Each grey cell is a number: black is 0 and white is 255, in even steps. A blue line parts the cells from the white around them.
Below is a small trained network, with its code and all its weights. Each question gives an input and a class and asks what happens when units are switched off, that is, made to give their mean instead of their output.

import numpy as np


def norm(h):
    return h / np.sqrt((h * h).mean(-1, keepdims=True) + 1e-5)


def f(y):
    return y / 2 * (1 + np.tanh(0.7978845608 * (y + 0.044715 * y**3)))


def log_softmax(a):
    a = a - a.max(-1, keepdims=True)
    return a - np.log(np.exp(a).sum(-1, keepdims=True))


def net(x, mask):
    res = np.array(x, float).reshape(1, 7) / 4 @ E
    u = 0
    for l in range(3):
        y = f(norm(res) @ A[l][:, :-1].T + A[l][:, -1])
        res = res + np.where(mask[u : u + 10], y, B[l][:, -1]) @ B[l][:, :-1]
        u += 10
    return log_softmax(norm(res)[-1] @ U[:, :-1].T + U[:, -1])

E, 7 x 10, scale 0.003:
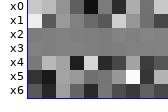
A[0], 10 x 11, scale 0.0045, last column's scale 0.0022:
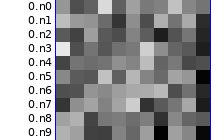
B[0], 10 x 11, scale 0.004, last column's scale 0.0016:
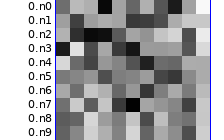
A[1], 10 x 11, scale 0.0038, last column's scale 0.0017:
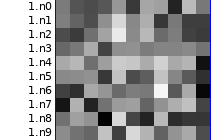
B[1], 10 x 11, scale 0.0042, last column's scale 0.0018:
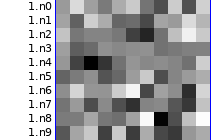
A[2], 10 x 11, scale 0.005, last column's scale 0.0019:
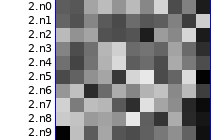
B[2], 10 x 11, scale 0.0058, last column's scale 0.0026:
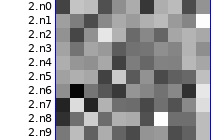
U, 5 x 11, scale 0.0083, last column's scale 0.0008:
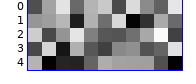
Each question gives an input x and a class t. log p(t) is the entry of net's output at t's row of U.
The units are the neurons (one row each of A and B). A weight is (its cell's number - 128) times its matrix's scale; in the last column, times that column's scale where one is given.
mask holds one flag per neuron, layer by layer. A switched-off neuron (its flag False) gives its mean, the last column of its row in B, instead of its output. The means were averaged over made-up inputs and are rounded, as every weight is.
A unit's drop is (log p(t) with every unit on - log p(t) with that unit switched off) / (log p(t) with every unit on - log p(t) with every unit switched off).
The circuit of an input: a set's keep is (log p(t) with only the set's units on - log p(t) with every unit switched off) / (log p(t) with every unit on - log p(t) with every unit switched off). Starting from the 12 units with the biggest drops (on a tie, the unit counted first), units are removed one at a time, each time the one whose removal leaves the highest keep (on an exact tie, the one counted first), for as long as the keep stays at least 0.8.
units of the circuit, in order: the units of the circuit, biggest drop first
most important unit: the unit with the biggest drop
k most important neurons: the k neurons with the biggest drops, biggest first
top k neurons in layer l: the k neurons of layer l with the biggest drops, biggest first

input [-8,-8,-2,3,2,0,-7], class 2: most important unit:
1.n2
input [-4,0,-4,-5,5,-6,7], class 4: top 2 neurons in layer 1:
[1.n6 1.n0]
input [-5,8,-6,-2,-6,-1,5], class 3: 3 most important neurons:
[2.n7 0.n3 1.n8]
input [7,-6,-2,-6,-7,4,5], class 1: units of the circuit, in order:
[2.n5 1.n9]
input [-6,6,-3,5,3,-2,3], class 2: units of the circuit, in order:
[1.n2 1.n1]
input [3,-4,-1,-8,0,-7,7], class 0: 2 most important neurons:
[2.n8 0.n9]
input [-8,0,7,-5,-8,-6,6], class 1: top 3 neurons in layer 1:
[1.n9 1.n6 1.n0]
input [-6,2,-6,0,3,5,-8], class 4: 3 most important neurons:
[1.n4 2.n6 0.n1]
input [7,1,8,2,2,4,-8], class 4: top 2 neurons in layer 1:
[1.n4 1.n2]
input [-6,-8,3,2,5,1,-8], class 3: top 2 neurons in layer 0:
[0.n2 0.n7]
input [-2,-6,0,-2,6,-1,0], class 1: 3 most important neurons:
[1.n8 0.n3 1.n5]
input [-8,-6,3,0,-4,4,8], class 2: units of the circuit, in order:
[1.n2 2.n4]
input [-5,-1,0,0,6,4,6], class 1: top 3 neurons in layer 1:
[1.n8 1.n5 1.n4]
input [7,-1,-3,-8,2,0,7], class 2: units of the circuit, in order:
[2.n2]
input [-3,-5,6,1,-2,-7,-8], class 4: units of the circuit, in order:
[1.n4 2.n6]
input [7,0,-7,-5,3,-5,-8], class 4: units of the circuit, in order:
[2.n6 1.n4]
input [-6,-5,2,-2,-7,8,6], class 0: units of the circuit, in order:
[2.n0 1.n6]
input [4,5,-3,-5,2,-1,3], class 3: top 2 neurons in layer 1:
[1.n2 1.n1]
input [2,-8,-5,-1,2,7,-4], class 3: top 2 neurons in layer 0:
[0.n7 0.n8]
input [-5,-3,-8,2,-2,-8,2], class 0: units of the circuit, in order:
[2.n8]
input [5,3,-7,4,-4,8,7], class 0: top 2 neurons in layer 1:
[1.n6 1.n4]
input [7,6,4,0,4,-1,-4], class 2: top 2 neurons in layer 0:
[0.n1 0.n7]
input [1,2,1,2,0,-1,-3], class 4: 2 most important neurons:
[1.n4 0.n7]
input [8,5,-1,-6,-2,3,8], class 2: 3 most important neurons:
[2.n2 0.n1 2.n6]
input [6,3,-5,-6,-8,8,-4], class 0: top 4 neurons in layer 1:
[1.n6 1.n8 1.n5 1.n2]
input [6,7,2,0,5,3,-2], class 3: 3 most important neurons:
[2.n7 0.n3 1.n2]
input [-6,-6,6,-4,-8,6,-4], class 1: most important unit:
2.n5
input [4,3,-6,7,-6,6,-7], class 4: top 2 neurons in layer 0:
[0.n8 0.n9]
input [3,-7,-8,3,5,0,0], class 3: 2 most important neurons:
[0.n7 0.n0]
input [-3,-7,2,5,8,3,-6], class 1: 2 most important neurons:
[1.n8 0.n3]
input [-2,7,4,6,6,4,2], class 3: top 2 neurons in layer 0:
[0.n3 0.n0]
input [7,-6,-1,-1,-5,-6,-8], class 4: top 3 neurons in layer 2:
[2.n6 2.n7 2.n4]
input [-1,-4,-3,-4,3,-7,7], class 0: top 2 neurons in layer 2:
[2.n8 2.n6]
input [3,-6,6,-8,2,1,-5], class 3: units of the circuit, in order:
[1.n7]
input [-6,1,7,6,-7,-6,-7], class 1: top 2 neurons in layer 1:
[1.n9 1.n6]
